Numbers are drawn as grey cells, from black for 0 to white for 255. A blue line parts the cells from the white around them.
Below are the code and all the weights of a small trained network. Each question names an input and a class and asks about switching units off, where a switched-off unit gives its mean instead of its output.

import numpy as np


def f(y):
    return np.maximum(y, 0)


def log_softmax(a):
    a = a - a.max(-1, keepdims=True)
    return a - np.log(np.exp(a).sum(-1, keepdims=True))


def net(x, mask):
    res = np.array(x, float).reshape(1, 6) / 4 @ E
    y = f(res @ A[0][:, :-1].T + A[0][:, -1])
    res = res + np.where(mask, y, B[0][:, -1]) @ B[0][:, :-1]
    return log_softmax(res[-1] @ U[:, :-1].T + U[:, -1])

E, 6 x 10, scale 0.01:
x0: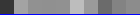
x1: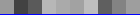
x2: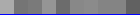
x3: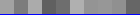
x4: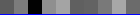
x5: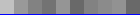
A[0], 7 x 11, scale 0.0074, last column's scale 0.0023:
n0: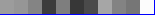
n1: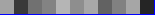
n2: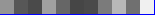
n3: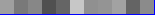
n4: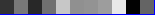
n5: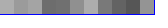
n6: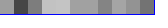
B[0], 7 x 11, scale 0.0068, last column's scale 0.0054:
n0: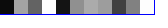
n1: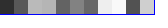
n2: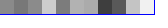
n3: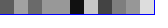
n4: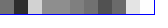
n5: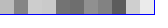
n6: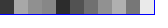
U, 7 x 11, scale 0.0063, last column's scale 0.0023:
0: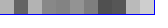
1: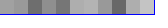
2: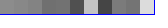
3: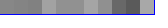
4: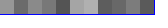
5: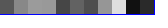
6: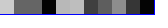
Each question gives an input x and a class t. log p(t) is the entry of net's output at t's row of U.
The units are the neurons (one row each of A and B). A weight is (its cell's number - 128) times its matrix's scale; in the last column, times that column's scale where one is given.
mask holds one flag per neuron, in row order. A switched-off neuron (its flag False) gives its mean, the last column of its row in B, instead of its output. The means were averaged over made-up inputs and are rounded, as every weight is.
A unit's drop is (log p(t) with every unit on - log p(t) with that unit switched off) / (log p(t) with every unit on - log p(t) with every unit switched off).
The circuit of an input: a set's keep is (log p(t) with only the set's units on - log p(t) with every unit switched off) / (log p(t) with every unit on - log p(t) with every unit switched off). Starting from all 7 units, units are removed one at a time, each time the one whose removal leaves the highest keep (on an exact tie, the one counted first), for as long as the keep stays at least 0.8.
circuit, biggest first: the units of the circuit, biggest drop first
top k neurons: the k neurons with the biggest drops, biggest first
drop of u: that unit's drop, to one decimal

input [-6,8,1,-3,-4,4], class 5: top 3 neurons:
(n1 n6 n4)
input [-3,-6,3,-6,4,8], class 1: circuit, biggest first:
(n2 n0)
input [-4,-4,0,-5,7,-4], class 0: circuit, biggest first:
(n4 n2)
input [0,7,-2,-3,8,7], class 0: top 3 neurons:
(n4 n2 n0)
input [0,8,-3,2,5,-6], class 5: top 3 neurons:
(n1 n6 n5)
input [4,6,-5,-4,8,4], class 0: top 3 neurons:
(n4 n2 n0)
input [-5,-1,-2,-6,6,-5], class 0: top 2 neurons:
(n4 n2)
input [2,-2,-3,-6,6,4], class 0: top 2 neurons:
(n4 n2)
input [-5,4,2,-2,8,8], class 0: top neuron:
(n4)
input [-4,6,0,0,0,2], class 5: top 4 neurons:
(n1 n6 n4 n5)
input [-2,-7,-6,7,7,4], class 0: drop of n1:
0.2
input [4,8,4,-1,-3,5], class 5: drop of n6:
0.3
